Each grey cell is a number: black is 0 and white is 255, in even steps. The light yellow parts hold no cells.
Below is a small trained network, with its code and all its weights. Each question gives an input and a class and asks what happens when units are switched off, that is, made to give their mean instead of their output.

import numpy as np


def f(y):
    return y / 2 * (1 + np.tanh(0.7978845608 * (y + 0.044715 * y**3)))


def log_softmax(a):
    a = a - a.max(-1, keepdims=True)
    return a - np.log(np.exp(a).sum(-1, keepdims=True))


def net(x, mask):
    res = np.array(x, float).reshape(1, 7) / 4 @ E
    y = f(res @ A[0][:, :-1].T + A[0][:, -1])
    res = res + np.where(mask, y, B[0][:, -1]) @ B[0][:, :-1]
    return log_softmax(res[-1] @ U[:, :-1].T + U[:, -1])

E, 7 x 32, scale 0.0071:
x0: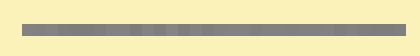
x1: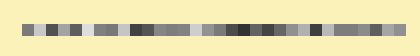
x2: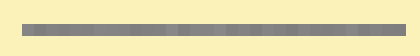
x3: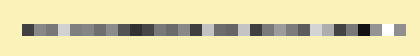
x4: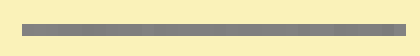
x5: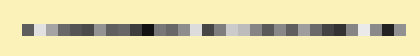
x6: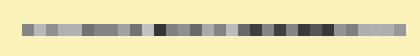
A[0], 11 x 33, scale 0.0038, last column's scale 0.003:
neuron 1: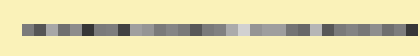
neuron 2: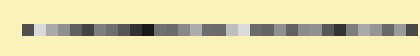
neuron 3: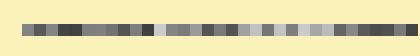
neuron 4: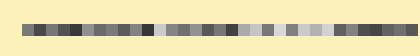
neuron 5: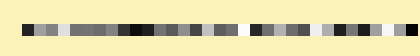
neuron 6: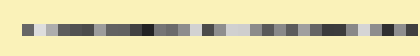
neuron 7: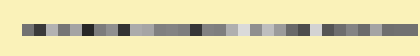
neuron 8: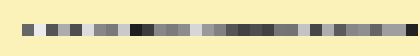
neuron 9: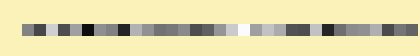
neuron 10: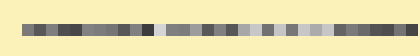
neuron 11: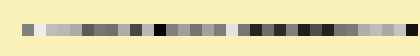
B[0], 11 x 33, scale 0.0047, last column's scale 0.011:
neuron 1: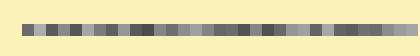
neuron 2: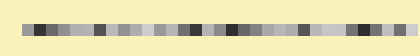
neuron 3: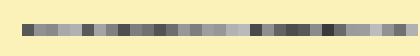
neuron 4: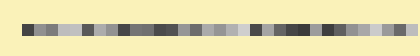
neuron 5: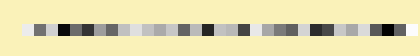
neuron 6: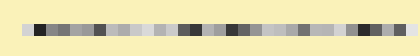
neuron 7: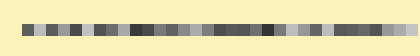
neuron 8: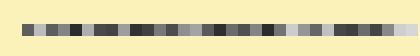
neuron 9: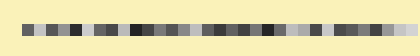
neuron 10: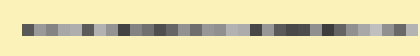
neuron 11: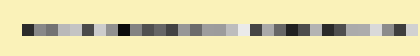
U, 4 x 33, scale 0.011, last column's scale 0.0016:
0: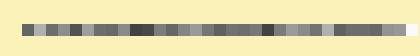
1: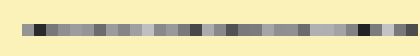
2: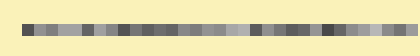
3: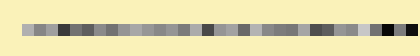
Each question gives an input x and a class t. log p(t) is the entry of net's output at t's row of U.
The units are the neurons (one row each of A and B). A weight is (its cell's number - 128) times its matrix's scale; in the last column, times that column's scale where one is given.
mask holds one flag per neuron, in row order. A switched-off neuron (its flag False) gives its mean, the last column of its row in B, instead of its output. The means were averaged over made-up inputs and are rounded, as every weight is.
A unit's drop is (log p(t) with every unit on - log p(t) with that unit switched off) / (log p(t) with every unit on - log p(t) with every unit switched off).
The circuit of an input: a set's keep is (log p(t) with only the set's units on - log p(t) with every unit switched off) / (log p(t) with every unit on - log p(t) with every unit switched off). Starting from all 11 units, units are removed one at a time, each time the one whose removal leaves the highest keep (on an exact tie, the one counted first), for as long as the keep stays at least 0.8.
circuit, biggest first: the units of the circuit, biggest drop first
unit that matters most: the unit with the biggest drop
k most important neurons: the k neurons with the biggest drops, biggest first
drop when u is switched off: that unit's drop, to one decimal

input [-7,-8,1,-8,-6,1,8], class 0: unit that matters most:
neuron 9
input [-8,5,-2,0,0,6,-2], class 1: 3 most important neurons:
(neuron 6; neuron 2; neuron 9)
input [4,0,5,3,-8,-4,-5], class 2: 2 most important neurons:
(neuron 6; neuron 2)
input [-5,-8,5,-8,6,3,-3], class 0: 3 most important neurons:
(neuron 9; neuron 5; neuron 7)
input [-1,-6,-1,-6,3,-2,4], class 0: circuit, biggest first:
(neuron 5; neuron 9)
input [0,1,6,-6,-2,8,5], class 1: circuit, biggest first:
(neuron 6; neuron 2)
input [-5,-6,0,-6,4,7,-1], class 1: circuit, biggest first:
(neuron 6; neuron 5)
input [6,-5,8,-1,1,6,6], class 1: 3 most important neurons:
(neuron 6; neuron 2; neuron 8)
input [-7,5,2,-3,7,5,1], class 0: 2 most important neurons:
(neuron 8; neuron 5)
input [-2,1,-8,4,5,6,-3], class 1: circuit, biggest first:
(neuron 2; neuron 6)
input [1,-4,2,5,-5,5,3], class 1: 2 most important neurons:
(neuron 2; neuron 6)
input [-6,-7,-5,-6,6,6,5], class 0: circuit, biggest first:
(neuron 9; neuron 5)
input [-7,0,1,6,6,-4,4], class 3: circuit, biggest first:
(neuron 5; neuron 2)
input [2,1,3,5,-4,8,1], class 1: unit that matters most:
neuron 2
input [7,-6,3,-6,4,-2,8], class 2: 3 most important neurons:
(neuron 11; neuron 5; neuron 8)
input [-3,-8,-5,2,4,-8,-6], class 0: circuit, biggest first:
(neuron 7; neuron 9; neuron 6)
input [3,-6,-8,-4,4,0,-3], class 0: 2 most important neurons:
(neuron 5; neuron 9)
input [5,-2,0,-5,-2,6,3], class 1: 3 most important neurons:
(neuron 6; neuron 5; neuron 2)
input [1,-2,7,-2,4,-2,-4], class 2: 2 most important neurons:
(neuron 5; neuron 6)
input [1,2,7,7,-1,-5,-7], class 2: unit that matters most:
neuron 4
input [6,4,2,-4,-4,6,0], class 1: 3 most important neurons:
(neuron 6; neuron 5; neuron 2)
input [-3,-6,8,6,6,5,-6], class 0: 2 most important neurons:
(neuron 9; neuron 7)
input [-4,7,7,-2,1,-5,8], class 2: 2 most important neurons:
(neuron 11; neuron 9)
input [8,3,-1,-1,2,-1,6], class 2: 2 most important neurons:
(neuron 11; neuron 5)
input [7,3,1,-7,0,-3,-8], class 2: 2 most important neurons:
(neuron 5; neuron 4)
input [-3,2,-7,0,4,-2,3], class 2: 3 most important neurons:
(neuron 6; neuron 5; neuron 2)
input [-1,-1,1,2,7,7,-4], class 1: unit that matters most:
neuron 6
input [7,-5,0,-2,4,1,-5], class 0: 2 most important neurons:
(neuron 9; neuron 11)
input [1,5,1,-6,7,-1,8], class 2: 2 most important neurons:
(neuron 11; neuron 5)
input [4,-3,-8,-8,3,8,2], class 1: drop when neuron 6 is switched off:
0.5
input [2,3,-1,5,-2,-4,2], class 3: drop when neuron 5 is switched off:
0.5
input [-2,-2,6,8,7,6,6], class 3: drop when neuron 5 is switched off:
1.5
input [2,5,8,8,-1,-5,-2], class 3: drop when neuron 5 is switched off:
0.7
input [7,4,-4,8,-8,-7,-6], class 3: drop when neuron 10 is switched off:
0.0
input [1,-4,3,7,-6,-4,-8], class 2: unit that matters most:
neuron 4
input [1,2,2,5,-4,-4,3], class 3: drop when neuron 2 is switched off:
0.2
